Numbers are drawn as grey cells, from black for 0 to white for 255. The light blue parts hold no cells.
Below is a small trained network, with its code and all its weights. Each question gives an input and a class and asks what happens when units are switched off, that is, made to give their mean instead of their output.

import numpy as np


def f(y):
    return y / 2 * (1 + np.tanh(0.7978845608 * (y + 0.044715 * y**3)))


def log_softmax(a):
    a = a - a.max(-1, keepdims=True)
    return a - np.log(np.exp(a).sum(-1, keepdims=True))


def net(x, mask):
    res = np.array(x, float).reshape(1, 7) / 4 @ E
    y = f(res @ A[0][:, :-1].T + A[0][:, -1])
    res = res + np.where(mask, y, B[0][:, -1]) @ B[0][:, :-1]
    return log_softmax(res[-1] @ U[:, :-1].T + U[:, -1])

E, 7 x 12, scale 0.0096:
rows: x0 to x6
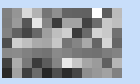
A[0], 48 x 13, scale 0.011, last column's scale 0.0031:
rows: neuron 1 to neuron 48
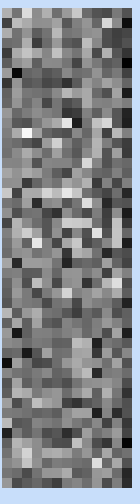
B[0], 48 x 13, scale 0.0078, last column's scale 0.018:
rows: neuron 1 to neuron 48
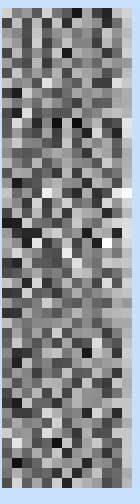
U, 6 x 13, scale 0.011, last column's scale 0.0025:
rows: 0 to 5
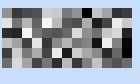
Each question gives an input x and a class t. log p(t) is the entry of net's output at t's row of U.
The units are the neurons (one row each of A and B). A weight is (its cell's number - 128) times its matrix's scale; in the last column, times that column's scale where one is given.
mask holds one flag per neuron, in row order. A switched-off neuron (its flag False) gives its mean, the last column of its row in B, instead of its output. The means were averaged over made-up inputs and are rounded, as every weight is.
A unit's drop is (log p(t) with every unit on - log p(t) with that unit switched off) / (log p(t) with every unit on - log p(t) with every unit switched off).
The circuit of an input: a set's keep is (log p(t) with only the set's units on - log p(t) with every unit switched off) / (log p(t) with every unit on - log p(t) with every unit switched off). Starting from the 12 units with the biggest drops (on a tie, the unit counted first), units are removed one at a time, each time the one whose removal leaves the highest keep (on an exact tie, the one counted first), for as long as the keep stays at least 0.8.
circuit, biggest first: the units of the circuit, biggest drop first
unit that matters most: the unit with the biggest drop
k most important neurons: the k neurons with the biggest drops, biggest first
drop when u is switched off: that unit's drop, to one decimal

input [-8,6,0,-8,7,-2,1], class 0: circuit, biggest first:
[neuron 35]
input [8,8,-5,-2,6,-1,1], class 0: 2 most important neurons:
[neuron 23; neuron 13]
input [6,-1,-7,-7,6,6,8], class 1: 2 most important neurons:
[neuron 43; neuron 8]
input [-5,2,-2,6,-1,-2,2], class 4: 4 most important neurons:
[neuron 2; neuron 5; neuron 23; neuron 39]
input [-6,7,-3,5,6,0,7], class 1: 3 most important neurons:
[neuron 8; neuron 43; neuron 38]
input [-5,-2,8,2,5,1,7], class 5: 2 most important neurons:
[neuron 12; neuron 19]
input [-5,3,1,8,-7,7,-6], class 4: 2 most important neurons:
[neuron 5; neuron 45]
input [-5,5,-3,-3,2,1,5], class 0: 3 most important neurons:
[neuron 35; neuron 19; neuron 41]
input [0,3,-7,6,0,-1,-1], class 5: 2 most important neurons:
[neuron 44; neuron 17]
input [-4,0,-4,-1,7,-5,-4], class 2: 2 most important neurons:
[neuron 26; neuron 23]
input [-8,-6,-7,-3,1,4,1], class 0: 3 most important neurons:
[neuron 41; neuron 35; neuron 18]
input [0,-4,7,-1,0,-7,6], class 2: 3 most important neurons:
[neuron 11; neuron 40; neuron 26]
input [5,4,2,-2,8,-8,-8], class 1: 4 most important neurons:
[neuron 19; neuron 1; neuron 22; neuron 29]
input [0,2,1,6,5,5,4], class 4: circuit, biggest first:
[neuron 2]
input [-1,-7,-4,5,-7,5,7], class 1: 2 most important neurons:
[neuron 8; neuron 43]
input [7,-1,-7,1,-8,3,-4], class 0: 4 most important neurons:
[neuron 23; neuron 46; neuron 12; neuron 15]
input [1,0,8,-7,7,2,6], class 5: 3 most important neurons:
[neuron 12; neuron 47; neuron 14]
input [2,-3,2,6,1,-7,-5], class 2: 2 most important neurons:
[neuron 40; neuron 26]
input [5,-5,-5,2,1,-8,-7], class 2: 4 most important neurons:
[neuron 26; neuron 40; neuron 31; neuron 11]
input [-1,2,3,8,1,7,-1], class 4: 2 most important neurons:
[neuron 5; neuron 2]
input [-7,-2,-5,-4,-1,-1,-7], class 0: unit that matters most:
neuron 41
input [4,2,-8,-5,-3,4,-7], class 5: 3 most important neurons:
[neuron 13; neuron 44; neuron 17]
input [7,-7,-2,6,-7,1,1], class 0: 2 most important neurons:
[neuron 23; neuron 13]
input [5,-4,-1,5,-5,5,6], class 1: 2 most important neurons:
[neuron 8; neuron 43]
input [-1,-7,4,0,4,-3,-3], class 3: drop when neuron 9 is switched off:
0.0
